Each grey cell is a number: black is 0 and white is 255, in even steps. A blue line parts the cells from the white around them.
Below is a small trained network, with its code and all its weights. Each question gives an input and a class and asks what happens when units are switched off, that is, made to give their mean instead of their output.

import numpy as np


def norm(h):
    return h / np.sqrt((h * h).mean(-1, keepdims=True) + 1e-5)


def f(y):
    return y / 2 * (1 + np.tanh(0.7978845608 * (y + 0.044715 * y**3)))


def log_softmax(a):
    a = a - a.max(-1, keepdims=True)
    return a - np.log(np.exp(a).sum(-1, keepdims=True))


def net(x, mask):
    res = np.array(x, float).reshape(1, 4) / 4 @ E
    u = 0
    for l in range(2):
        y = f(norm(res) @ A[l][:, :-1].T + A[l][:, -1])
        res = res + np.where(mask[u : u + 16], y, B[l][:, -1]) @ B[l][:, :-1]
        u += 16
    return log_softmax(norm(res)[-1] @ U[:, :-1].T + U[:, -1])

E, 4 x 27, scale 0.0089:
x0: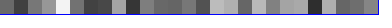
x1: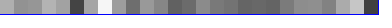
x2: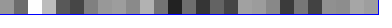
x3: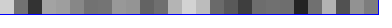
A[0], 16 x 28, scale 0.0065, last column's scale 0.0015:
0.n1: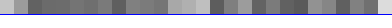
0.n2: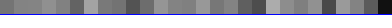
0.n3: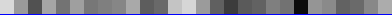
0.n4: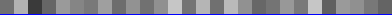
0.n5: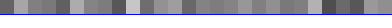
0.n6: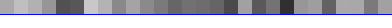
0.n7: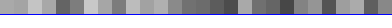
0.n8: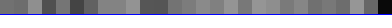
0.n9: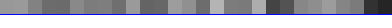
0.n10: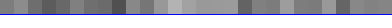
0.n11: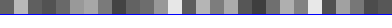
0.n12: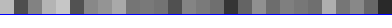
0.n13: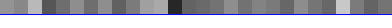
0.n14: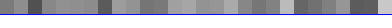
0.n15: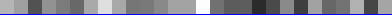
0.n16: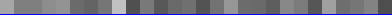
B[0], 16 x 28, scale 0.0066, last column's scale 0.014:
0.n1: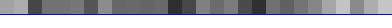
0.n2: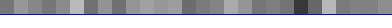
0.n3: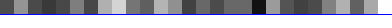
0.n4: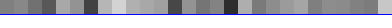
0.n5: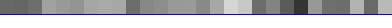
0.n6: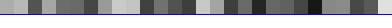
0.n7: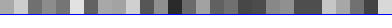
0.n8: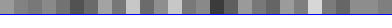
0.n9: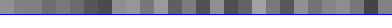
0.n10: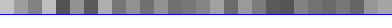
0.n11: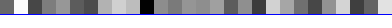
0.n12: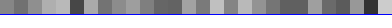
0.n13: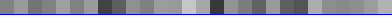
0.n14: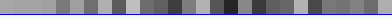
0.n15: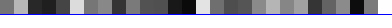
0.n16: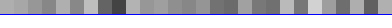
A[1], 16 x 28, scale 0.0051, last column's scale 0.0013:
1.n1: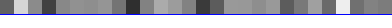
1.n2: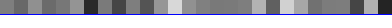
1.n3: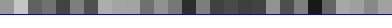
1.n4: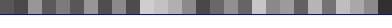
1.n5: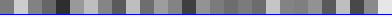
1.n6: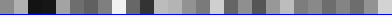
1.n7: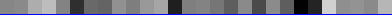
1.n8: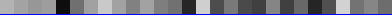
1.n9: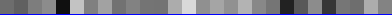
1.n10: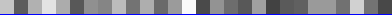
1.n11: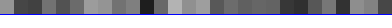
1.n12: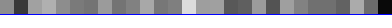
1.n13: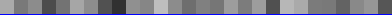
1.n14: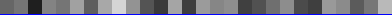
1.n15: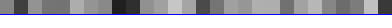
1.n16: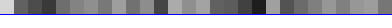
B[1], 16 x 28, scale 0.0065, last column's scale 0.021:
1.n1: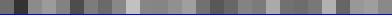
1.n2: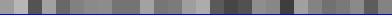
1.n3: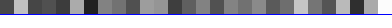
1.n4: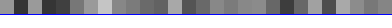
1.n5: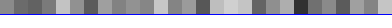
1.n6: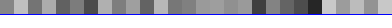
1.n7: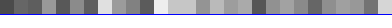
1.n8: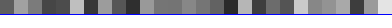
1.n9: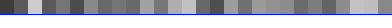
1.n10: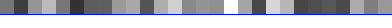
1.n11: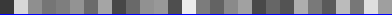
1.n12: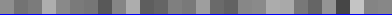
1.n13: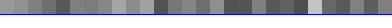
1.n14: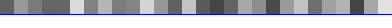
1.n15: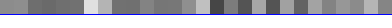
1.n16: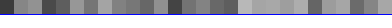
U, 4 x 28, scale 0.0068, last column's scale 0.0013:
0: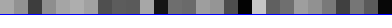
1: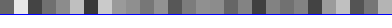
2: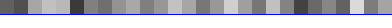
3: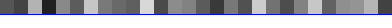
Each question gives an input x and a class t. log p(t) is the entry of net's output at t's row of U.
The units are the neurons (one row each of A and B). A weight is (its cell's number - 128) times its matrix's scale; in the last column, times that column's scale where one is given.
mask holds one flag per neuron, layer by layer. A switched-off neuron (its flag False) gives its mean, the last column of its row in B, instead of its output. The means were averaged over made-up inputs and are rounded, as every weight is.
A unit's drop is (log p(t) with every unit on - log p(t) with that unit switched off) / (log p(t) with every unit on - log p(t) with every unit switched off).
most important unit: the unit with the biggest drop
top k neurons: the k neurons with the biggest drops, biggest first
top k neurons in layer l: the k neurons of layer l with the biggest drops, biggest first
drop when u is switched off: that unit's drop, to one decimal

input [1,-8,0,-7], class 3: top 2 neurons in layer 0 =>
(0.n11 0.n6)
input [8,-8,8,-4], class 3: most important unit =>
0.n6
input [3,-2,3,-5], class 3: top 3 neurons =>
(0.n6 0.n11 0.n7)
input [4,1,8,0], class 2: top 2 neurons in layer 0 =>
(0.n15 0.n3)
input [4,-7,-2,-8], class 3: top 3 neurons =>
(0.n11 0.n6 0.n7)
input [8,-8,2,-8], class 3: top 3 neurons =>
(0.n11 0.n6 0.n15)
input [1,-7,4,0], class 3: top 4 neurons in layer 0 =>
(0.n11 0.n7 0.n6 0.n3)
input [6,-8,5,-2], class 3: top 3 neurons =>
(0.n11 0.n6 0.n7)
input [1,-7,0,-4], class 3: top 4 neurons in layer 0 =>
(0.n11 0.n6 0.n7 0.n3)
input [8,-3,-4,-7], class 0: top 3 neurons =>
(0.n3 0.n11 0.n6)
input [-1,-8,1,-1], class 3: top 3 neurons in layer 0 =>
(0.n11 0.n6 0.n3)
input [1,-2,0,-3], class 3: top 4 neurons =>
(0.n11 0.n6 0.n7 0.n3)
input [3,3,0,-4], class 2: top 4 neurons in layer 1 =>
(1.n3 1.n8 1.n14 1.n10)
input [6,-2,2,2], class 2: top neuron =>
(0.n15)
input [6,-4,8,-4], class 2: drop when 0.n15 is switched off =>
0.1
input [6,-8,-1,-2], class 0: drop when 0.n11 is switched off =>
0.7
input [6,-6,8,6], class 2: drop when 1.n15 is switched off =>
0.0
